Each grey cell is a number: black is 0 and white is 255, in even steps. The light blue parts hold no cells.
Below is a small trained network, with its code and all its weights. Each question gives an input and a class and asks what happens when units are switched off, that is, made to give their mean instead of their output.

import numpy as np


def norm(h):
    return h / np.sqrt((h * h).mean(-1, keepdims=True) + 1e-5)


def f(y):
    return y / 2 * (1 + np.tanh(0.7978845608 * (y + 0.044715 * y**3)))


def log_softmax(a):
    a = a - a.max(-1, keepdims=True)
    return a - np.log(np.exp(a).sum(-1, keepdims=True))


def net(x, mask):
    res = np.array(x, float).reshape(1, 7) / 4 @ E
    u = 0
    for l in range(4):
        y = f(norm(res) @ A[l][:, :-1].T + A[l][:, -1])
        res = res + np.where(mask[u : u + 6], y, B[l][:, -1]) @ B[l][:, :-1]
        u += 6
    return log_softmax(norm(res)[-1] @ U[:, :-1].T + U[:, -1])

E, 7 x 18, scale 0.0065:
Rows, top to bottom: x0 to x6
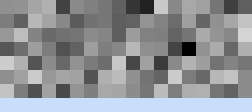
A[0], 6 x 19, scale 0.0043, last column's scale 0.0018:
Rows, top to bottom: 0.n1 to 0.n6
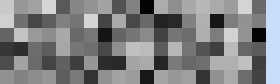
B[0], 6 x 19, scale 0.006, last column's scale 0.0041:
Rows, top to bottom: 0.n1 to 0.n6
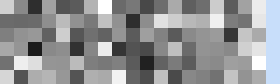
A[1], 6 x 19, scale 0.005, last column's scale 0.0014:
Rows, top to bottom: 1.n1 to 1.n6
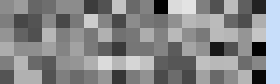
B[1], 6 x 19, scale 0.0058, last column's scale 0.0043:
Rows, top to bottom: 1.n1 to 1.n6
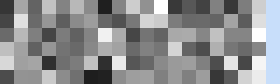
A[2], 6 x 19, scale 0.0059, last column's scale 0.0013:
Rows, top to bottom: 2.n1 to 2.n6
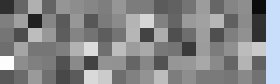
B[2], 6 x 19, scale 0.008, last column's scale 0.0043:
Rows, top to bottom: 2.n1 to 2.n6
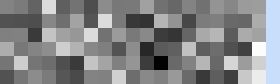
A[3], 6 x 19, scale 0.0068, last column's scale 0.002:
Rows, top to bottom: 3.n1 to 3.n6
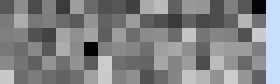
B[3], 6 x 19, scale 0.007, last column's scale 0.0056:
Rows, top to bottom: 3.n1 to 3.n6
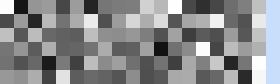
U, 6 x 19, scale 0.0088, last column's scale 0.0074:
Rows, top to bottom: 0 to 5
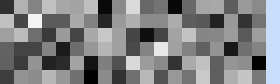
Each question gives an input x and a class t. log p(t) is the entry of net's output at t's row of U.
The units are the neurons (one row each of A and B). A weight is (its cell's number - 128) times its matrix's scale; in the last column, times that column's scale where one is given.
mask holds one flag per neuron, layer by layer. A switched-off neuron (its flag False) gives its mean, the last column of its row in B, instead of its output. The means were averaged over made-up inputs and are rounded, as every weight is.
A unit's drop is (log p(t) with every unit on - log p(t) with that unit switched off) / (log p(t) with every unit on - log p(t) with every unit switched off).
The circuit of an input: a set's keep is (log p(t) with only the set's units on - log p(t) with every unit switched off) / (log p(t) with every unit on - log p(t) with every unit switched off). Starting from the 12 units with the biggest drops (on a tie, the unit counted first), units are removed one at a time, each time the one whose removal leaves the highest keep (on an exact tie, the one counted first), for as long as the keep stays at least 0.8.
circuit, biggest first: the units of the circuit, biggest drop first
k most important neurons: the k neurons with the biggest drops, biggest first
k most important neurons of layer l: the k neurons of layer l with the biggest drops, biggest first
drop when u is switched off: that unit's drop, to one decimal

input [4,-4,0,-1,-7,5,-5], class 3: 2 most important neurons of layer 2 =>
[2.n5 2.n3]
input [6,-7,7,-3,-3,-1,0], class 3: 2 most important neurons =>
[1.n2 0.n5]
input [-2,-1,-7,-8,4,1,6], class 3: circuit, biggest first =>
[1.n1]
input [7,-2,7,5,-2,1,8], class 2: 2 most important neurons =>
[0.n1 2.n5]
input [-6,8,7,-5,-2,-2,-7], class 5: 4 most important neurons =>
[0.n4 3.n4 3.n5 1.n1]
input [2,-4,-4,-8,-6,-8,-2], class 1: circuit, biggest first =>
[3.n1 3.n3]
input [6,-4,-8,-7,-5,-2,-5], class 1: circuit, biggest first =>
[0.n1 1.n3 3.n1]
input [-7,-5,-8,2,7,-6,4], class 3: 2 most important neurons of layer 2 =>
[2.n2 2.n5]
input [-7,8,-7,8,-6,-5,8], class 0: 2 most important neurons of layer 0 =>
[0.n2 0.n1]
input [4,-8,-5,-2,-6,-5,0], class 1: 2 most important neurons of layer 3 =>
[3.n1 3.n5]
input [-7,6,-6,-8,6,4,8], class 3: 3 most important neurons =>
[1.n1 0.n1 2.n2]
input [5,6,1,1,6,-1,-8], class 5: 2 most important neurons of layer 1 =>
[1.n5 1.n1]
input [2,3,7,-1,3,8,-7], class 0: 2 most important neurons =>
[0.n2 0.n4]
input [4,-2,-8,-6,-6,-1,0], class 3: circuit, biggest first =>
[3.n6]
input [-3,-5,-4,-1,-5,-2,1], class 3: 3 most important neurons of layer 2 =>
[2.n6 2.n5 2.n4]
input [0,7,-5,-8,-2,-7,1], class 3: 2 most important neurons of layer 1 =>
[1.n5 1.n4]
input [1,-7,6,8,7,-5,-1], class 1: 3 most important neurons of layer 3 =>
[3.n3 3.n5 3.n4]
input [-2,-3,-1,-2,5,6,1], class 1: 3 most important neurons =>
[1.n1 0.n1 1.n5]
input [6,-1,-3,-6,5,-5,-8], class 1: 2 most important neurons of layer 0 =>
[0.n1 0.n4]
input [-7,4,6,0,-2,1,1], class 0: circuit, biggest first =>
[3.n2]
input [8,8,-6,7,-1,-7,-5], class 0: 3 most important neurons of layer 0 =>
[0.n2 0.n4 0.n1]
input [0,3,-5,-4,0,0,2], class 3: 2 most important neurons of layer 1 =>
[1.n1 1.n5]
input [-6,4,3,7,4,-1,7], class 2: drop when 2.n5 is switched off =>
0.2
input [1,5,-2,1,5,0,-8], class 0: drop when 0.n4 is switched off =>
-0.1
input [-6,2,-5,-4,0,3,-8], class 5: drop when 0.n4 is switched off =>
0.3
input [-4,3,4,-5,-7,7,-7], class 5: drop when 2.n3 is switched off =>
0.0
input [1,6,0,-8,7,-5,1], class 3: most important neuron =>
[1.n1]
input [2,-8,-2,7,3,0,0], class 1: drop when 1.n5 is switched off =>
0.1
